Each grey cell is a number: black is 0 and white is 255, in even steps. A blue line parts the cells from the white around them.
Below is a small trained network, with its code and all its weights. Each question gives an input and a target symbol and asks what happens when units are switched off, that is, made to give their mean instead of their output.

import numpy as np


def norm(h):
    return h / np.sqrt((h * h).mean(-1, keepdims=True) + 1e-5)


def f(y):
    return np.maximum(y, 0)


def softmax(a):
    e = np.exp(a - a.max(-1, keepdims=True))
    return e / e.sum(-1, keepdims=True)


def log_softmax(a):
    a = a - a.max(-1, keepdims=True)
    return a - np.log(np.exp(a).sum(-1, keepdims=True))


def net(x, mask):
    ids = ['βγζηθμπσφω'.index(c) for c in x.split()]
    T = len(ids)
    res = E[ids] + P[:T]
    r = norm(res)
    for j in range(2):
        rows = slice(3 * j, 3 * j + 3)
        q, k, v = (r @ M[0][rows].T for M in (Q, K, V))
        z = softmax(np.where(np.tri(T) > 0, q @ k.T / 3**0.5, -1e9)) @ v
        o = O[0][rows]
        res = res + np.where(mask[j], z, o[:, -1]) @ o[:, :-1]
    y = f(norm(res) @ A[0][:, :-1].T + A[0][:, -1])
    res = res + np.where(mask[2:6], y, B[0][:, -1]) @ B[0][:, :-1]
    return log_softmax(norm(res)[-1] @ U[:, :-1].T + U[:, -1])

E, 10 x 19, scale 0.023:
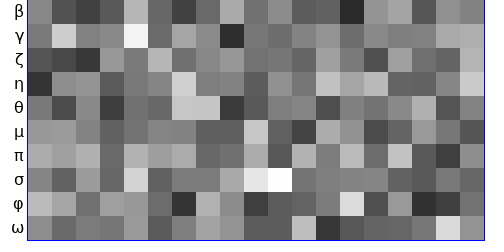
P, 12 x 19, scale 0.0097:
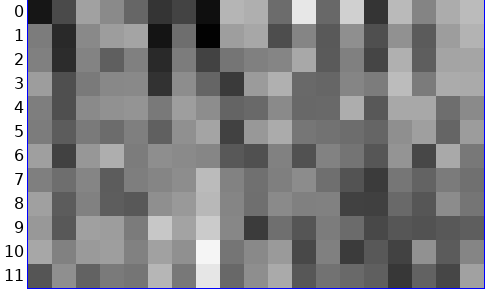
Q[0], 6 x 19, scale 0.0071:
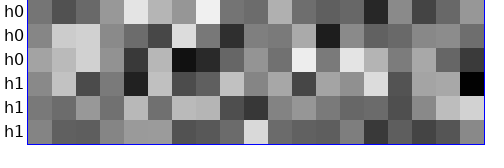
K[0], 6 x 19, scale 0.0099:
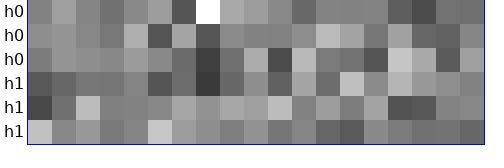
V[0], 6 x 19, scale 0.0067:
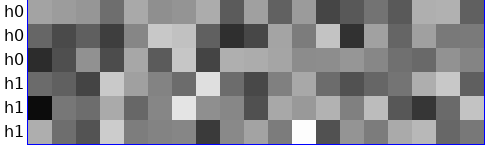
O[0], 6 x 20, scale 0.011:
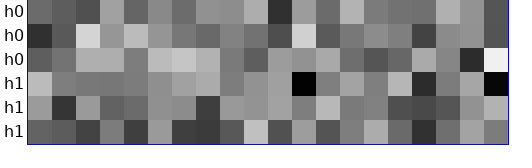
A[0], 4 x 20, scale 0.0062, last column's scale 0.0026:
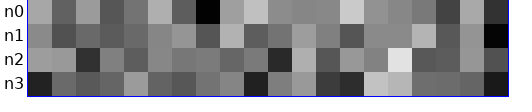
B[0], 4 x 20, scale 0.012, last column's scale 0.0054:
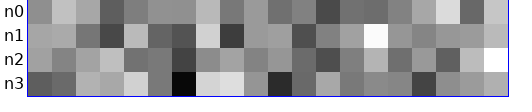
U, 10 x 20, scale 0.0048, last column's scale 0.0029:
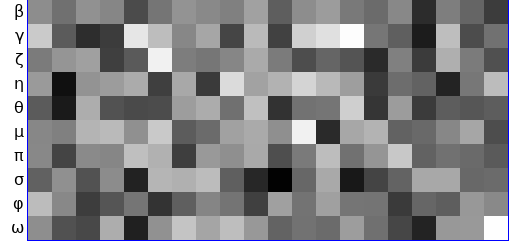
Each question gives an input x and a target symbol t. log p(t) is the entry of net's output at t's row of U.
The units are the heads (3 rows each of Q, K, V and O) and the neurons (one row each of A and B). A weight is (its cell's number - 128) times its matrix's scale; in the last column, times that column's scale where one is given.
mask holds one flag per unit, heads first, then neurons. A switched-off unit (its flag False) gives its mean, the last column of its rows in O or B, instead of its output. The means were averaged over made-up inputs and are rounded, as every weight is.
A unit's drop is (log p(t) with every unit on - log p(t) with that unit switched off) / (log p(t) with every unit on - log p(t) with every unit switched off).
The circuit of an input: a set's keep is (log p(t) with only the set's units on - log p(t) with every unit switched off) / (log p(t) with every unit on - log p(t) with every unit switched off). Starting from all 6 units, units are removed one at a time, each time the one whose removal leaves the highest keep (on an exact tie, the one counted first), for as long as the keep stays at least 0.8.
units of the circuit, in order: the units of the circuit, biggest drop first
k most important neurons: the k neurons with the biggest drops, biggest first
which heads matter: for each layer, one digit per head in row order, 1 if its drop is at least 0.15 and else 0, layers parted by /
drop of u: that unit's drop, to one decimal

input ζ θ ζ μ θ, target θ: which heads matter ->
11
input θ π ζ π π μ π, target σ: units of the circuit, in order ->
h1
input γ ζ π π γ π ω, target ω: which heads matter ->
11
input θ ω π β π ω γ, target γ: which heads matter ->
10
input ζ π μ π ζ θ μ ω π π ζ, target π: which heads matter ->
10
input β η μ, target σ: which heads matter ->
01
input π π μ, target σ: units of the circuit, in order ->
h1; h0
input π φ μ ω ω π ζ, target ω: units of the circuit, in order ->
h0; h1
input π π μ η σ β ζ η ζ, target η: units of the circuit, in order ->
h1; h0
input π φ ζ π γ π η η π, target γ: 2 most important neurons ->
n1; n2
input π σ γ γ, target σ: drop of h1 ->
0.2
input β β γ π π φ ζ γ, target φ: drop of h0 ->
0.9
